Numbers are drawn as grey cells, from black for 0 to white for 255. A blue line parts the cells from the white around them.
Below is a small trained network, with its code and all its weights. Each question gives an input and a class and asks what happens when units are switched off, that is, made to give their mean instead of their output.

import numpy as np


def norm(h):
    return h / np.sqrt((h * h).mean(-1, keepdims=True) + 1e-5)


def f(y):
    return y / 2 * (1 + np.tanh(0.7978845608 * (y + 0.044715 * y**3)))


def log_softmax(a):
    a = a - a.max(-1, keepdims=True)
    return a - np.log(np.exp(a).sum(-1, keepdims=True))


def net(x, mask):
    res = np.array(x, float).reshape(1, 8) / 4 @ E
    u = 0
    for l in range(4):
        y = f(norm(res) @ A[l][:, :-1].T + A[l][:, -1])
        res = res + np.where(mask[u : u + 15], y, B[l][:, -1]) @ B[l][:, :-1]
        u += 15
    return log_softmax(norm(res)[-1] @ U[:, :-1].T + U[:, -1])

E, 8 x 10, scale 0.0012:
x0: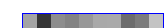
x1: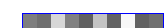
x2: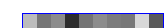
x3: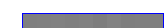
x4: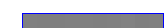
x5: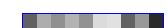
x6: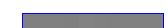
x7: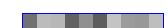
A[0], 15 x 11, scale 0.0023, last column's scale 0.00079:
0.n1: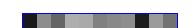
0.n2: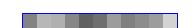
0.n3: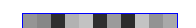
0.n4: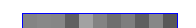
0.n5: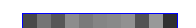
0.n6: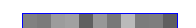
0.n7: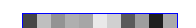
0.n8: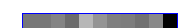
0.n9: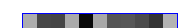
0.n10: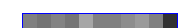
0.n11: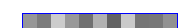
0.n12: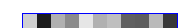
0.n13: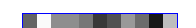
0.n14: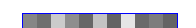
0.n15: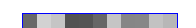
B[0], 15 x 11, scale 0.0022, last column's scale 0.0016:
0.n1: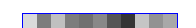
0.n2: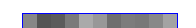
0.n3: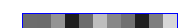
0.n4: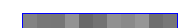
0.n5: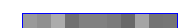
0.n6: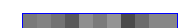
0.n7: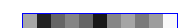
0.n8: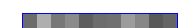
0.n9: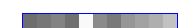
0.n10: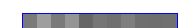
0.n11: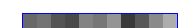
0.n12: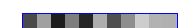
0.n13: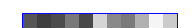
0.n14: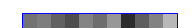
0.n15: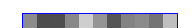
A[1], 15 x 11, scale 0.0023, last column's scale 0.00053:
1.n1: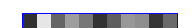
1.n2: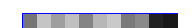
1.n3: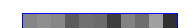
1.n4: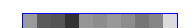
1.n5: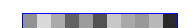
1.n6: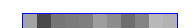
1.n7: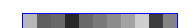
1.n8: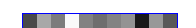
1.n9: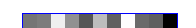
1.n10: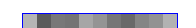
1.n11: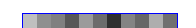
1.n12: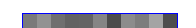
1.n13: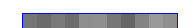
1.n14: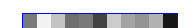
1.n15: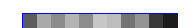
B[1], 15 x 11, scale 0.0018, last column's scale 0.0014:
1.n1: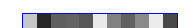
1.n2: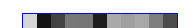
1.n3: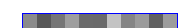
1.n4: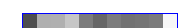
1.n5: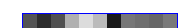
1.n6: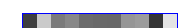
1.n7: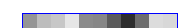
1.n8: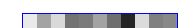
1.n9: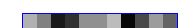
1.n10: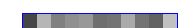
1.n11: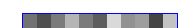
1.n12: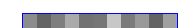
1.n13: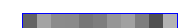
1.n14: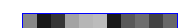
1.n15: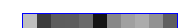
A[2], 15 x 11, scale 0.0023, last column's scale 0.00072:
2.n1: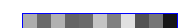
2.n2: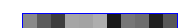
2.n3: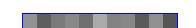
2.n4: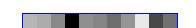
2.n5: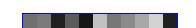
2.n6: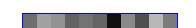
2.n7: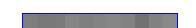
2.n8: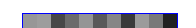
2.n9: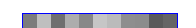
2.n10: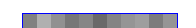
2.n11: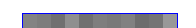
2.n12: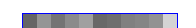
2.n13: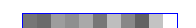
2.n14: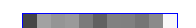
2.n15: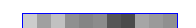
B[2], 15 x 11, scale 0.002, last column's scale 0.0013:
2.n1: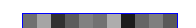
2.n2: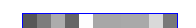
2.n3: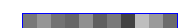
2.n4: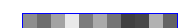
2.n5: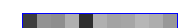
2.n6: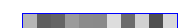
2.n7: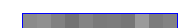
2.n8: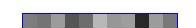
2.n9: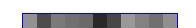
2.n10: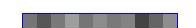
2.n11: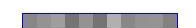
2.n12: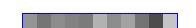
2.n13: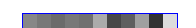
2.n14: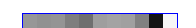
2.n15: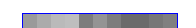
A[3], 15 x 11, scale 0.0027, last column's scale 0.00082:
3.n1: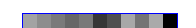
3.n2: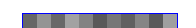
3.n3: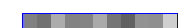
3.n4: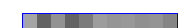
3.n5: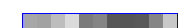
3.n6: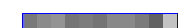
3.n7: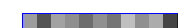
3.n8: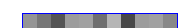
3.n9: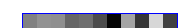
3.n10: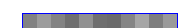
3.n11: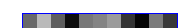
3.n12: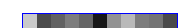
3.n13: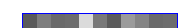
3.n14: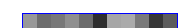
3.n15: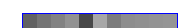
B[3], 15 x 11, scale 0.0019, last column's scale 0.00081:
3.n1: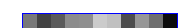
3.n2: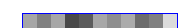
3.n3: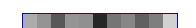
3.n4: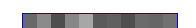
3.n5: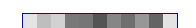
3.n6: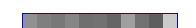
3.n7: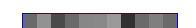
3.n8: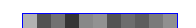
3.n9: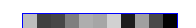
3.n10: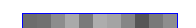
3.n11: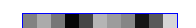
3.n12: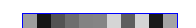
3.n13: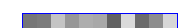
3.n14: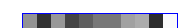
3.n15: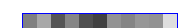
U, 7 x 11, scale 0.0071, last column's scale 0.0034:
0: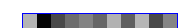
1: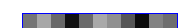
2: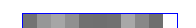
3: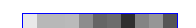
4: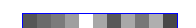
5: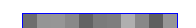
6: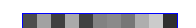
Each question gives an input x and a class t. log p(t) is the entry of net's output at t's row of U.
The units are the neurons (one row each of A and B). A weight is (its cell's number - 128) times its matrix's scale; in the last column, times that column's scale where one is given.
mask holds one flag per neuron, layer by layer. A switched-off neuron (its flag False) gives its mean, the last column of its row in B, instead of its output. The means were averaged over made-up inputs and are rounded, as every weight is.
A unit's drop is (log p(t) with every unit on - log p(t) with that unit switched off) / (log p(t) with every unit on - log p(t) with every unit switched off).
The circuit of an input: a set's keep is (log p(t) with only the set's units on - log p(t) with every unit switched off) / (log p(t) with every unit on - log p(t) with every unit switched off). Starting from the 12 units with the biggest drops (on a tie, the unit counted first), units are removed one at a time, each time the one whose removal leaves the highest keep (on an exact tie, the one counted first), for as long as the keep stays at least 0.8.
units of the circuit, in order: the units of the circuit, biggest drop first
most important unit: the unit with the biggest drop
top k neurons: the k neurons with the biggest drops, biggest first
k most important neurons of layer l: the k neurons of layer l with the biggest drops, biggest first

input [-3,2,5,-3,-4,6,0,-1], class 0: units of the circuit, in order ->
(1.n2; 1.n15)
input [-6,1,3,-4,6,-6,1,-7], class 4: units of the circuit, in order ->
(0.n9; 2.n2; 0.n7)
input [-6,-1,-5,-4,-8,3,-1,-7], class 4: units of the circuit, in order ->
(0.n9; 2.n2)
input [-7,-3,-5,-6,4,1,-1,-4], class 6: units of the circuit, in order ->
(0.n13)
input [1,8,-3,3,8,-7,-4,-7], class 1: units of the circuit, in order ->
(0.n7; 2.n1; 1.n9)
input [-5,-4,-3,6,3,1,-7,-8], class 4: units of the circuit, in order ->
(0.n9; 2.n2)
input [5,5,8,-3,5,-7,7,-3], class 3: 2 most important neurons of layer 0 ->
(0.n7; 0.n13)
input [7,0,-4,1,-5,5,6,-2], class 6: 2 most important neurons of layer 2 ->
(2.n5; 2.n6)
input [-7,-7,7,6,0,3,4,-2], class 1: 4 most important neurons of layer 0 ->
(0.n3; 0.n12; 0.n1; 0.n5)
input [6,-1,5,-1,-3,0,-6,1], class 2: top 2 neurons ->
(0.n13; 1.n7)
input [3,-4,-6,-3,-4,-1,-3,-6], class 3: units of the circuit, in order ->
(3.n5; 0.n1)
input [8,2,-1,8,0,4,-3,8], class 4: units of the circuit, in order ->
(1.n5; 1.n14)
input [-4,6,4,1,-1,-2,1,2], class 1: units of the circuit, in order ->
(1.n9; 2.n1)
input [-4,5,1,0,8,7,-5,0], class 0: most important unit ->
0.n3
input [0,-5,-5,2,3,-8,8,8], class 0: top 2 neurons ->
(0.n9; 3.n12)
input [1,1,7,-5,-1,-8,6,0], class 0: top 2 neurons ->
(1.n8; 0.n1)
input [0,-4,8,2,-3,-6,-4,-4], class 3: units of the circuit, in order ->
(0.n7; 2.n4; 1.n7; 2.n15)
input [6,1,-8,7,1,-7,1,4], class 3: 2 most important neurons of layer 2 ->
(2.n9; 2.n15)
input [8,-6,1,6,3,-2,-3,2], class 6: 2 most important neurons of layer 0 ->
(0.n12; 0.n14)
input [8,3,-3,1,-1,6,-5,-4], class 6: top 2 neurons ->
(0.n12; 1.n11)
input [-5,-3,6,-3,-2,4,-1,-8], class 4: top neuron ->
(0.n9)
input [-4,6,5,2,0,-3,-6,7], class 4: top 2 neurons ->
(1.n5; 0.n3)
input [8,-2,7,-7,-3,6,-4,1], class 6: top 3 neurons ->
(0.n12; 0.n1; 1.n8)
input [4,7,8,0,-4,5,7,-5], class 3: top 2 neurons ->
(1.n7; 0.n3)
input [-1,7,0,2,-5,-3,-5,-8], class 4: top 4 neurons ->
(0.n9; 2.n2; 0.n3; 3.n13)
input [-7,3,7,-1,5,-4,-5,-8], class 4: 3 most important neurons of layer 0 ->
(0.n9; 0.n1; 0.n12)
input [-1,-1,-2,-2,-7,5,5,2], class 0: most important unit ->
3.n12
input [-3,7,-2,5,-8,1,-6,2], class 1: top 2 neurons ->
(3.n11; 0.n12)
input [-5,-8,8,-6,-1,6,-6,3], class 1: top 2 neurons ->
(0.n3; 2.n8)
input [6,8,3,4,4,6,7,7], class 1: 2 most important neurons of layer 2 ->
(2.n1; 2.n6)
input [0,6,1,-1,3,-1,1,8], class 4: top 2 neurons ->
(0.n3; 1.n5)
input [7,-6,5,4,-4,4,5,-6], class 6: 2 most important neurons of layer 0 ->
(0.n12; 0.n14)
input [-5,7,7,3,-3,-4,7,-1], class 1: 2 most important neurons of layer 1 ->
(1.n9; 1.n8)
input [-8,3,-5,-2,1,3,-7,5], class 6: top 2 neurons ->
(0.n13; 1.n7)
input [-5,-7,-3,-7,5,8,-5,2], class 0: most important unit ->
1.n2
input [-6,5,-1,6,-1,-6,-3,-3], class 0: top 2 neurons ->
(0.n12; 0.n3)
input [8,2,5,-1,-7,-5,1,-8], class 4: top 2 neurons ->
(0.n9; 2.n2)
